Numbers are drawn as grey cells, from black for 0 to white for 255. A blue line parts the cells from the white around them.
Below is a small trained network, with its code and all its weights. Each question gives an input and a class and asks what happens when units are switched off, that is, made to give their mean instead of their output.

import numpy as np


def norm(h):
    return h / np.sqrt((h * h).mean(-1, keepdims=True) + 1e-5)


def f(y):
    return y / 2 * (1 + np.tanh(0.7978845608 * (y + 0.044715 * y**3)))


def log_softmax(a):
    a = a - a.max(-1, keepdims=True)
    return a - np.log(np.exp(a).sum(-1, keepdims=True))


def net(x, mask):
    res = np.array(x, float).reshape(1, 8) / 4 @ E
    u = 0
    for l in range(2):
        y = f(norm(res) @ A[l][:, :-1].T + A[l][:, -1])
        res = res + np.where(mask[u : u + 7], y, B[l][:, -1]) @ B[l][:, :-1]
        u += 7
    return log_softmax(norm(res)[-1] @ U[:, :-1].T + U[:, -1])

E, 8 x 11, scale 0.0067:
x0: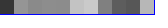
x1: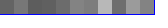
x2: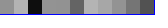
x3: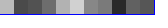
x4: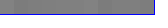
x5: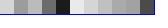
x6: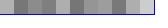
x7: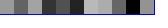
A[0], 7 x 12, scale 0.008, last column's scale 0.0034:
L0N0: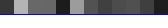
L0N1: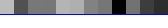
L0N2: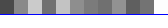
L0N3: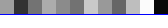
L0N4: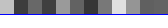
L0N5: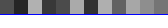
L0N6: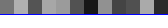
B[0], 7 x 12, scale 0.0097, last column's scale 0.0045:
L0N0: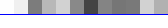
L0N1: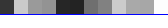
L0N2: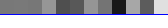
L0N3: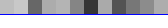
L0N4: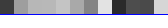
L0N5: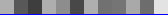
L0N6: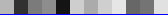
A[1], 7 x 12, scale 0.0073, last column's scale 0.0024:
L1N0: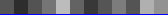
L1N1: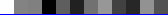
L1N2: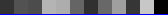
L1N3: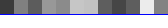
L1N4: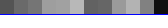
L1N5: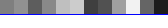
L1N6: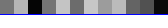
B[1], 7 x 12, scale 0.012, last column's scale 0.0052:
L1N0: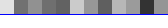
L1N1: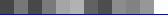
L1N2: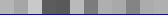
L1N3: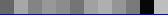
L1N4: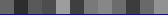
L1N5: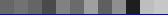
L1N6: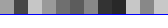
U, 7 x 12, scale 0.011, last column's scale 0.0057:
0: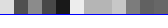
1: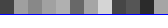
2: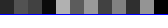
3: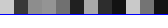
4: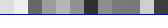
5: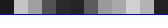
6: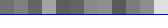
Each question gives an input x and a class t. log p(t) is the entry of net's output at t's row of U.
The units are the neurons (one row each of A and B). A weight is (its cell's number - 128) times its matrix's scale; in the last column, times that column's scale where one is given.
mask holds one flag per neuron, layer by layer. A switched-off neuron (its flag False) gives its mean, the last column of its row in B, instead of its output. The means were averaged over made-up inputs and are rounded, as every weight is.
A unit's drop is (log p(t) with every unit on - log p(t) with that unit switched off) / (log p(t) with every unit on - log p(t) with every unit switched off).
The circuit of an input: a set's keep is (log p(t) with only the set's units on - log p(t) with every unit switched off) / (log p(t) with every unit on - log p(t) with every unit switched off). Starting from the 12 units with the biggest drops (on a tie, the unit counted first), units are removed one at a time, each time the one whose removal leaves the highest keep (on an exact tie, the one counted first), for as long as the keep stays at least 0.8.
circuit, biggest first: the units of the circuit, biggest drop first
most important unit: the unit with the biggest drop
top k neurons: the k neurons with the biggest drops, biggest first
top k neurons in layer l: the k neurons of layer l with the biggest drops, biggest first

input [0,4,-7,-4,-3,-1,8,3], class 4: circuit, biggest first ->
(L0N3)
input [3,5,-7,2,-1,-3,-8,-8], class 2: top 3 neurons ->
(L1N5; L1N4; L1N6)
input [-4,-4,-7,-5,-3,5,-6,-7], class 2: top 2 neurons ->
(L1N5; L0N1)
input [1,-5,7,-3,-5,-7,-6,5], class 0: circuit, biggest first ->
(L1N2; L1N0)
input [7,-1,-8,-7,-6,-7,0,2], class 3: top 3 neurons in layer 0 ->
(L0N2; L0N1; L0N4)
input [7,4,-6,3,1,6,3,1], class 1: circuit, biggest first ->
(L0N6; L1N3)
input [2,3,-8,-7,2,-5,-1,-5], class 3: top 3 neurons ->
(L0N2; L0N5; L0N1)
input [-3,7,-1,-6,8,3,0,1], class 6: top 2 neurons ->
(L0N5; L0N1)
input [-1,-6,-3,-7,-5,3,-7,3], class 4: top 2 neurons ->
(L0N0; L0N1)
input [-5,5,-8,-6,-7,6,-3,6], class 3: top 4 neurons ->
(L0N5; L0N6; L0N1; L1N2)
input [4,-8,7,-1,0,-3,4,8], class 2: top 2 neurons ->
(L1N1; L0N5)
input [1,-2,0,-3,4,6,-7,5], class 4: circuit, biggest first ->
(L0N0; L0N6)
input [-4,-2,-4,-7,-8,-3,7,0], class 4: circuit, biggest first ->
(L0N3; L0N1)
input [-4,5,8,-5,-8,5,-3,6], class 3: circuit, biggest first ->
(L1N6; L0N6)
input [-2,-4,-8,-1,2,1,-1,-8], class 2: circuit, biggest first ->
(L1N5)
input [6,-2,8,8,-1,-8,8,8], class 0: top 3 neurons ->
(L1N0; L1N2; L0N5)
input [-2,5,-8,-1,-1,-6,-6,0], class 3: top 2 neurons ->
(L0N5; L0N2)
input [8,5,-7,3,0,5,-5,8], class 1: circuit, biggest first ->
(L1N3; L0N6)
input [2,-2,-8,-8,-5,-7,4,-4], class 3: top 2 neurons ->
(L0N2; L0N1)
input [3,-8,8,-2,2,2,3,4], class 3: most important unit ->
L1N6
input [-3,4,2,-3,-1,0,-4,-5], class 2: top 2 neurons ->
(L1N5; L0N1)
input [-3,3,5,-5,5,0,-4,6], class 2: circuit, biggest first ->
(L1N1; L0N1)
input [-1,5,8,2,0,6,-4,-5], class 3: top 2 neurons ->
(L1N6; L0N6)
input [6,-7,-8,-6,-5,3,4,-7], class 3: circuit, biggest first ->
(L0N2; L0N1)
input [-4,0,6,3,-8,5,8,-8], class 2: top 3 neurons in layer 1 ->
(L1N5; L1N4; L1N2)
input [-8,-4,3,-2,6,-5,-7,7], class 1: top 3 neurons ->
(L0N4; L1N5; L0N6)
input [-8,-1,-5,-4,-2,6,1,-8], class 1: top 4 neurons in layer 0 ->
(L0N4; L0N6; L0N1; L0N0)
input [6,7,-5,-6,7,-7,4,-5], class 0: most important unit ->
L1N0
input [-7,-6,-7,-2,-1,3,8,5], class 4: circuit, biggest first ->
(L1N1; L0N3)
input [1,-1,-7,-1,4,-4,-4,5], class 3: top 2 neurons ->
(L0N2; L0N5)
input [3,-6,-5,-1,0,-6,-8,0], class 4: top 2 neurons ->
(L0N0; L0N2)
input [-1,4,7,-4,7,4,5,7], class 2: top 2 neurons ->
(L1N1; L0N5)
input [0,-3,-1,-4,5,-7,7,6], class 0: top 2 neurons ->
(L1N0; L1N2)
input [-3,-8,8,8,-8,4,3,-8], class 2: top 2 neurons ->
(L1N5; L0N5)
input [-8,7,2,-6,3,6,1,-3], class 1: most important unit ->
L0N4
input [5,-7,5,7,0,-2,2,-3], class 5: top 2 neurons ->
(L0N1; L0N4)
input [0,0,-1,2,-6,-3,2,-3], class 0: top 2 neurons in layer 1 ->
(L1N6; L1N1)
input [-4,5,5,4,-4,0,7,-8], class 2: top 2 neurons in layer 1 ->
(L1N5; L1N4)
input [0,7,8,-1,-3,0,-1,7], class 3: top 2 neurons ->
(L1N6; L1N5)
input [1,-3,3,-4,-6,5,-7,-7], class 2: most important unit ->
L1N5
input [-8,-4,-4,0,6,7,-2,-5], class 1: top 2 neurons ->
(L0N4; L0N6)
